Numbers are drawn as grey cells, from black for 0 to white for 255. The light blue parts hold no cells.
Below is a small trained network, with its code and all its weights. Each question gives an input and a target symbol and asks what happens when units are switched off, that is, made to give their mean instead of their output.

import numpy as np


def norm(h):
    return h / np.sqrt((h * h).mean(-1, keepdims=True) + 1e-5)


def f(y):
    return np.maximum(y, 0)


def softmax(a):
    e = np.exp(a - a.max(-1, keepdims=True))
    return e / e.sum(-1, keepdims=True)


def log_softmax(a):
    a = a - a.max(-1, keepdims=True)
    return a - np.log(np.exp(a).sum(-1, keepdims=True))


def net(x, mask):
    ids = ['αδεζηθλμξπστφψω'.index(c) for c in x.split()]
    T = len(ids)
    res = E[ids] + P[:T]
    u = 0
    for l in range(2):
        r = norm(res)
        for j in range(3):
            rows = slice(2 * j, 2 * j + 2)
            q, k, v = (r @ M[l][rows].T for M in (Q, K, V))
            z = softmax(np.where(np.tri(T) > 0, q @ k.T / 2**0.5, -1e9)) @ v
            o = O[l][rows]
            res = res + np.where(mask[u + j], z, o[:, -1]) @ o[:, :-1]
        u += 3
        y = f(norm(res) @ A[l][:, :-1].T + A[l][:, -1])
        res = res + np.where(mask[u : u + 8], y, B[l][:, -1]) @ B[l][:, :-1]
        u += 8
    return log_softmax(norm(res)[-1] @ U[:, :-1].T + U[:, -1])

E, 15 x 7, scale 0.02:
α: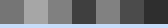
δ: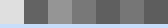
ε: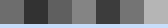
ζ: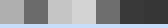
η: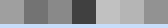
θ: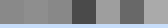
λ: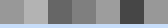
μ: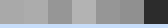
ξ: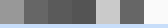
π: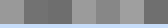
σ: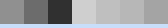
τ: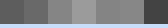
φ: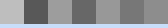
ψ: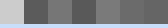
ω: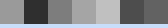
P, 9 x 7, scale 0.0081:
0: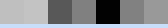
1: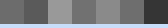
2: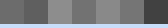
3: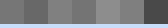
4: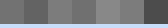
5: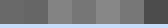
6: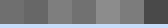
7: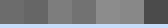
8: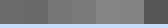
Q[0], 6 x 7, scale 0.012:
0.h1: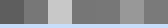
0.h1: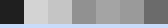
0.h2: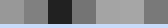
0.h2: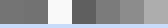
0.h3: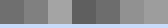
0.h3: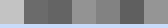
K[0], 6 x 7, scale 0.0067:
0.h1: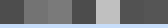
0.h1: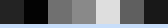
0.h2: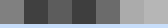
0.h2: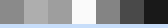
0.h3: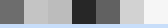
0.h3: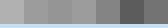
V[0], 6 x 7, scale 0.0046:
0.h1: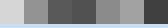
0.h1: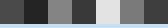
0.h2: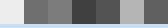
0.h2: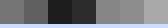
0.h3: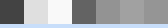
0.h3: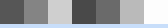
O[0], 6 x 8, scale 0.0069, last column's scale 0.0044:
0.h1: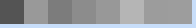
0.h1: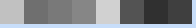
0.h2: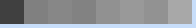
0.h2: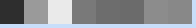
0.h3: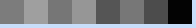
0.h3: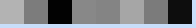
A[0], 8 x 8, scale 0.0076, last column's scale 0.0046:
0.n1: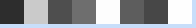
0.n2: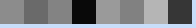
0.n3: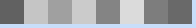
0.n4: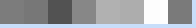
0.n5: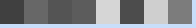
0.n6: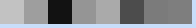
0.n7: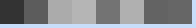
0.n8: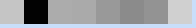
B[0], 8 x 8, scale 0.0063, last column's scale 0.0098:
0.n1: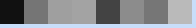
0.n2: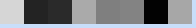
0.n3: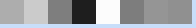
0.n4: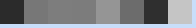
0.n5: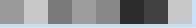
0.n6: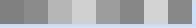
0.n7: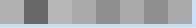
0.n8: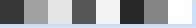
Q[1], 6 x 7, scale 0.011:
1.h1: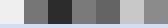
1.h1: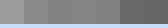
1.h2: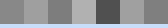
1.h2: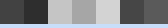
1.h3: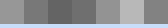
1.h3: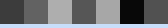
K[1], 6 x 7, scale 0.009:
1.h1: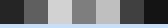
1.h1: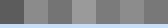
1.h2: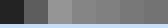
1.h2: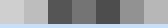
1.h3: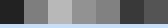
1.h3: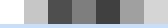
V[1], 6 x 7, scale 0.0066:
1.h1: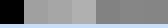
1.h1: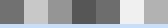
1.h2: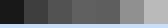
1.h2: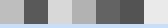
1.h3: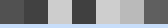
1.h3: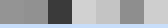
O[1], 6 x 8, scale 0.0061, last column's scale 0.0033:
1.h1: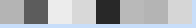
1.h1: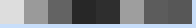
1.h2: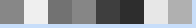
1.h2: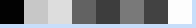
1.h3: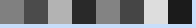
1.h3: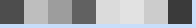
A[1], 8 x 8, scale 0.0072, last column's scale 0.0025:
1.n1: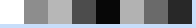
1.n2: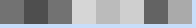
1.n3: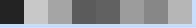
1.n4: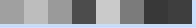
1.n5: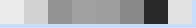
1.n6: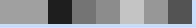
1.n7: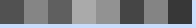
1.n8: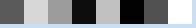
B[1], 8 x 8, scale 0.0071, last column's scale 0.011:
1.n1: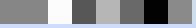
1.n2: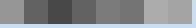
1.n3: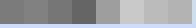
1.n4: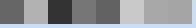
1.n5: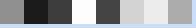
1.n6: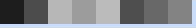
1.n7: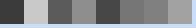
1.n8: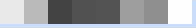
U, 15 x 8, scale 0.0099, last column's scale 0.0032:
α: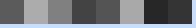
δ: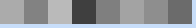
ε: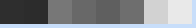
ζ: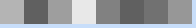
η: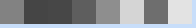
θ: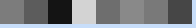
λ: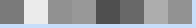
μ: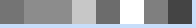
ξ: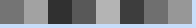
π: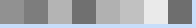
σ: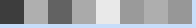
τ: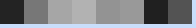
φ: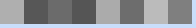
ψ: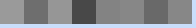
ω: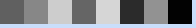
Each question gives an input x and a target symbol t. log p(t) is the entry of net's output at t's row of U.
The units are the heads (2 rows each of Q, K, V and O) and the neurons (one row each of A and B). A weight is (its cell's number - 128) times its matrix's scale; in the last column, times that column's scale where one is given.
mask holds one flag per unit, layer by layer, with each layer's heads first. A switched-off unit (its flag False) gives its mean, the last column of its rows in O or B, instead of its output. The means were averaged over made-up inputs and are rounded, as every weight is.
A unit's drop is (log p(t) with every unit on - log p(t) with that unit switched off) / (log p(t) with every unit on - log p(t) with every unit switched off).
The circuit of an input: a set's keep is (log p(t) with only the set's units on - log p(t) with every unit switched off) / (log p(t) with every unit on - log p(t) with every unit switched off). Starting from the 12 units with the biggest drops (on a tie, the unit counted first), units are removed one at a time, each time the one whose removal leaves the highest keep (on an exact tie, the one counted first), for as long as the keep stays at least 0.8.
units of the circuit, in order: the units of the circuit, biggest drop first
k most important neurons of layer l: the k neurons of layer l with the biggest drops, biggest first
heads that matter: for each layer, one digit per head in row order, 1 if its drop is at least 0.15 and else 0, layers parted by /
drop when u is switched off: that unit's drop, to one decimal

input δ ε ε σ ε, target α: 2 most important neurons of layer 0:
[0.n4; 0.n1]
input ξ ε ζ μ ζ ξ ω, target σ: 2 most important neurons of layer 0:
[0.n8; 0.n2]
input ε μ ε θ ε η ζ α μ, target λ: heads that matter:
100 / 010
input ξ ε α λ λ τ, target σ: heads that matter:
001 / 101
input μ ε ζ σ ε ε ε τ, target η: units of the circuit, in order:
[1.h2; 1.n2]
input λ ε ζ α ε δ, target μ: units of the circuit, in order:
[1.h3; 1.n5]
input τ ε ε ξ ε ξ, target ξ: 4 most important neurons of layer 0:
[0.n5; 0.n7; 0.n8; 0.n4]
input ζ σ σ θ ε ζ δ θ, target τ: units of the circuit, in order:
[0.n1; 1.h2]
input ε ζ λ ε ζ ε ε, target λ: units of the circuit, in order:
[1.h2; 0.h3]
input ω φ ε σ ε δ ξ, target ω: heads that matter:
000 / 101
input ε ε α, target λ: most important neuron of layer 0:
[0.n4]
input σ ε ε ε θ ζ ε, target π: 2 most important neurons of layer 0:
[0.n1; 0.n8]
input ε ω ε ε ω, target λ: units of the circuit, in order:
[1.h2; 1.n8]
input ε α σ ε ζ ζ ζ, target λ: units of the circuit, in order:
[1.h2]
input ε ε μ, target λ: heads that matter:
000 / 010
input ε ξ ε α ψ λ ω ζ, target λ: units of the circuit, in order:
[1.h2; 0.n2]
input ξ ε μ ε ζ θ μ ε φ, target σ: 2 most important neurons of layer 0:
[0.n8; 0.n2]
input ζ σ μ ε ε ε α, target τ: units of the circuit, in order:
[1.h1; 1.h2]
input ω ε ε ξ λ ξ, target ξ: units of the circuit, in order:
[0.n5; 0.n2]
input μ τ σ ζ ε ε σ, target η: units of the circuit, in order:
[1.h2]
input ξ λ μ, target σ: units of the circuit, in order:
[1.h1; 0.n2; 1.h3]
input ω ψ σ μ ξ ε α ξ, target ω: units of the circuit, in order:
[1.h3; 0.n5; 0.n4]
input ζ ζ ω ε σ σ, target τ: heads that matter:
000 / 010
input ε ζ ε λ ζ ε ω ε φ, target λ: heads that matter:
000 / 010
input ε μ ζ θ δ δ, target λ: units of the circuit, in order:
[1.h2; 0.h3]
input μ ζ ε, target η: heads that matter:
010 / 110
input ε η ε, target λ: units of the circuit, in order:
[1.h2]
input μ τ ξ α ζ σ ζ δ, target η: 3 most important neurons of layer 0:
[0.n8; 0.n1; 0.n3]
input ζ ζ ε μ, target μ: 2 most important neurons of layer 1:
[1.n5; 1.n4]
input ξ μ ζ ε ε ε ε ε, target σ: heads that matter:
001 / 101
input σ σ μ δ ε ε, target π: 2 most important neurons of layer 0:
[0.n8; 0.n1]
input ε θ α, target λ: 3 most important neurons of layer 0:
[0.n1; 0.n4; 0.n2]
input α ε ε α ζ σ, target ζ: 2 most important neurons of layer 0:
[0.n8; 0.n5]
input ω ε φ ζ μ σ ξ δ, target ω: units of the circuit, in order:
[0.n8]
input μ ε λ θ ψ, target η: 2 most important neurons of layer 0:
[0.n8; 0.n1]
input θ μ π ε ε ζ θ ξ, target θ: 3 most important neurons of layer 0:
[0.n8; 0.n2; 0.n5]
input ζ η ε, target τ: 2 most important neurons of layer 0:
[0.n1; 0.n4]
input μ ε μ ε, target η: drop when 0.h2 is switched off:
0.2
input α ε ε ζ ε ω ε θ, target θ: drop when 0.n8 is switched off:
0.1
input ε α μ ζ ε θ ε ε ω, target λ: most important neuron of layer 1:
[1.n8]
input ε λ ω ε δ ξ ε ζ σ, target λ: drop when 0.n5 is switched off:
0.1
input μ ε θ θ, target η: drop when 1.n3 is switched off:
0.0
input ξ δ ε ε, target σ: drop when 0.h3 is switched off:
0.4
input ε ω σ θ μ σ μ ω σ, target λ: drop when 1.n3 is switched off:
-0.1
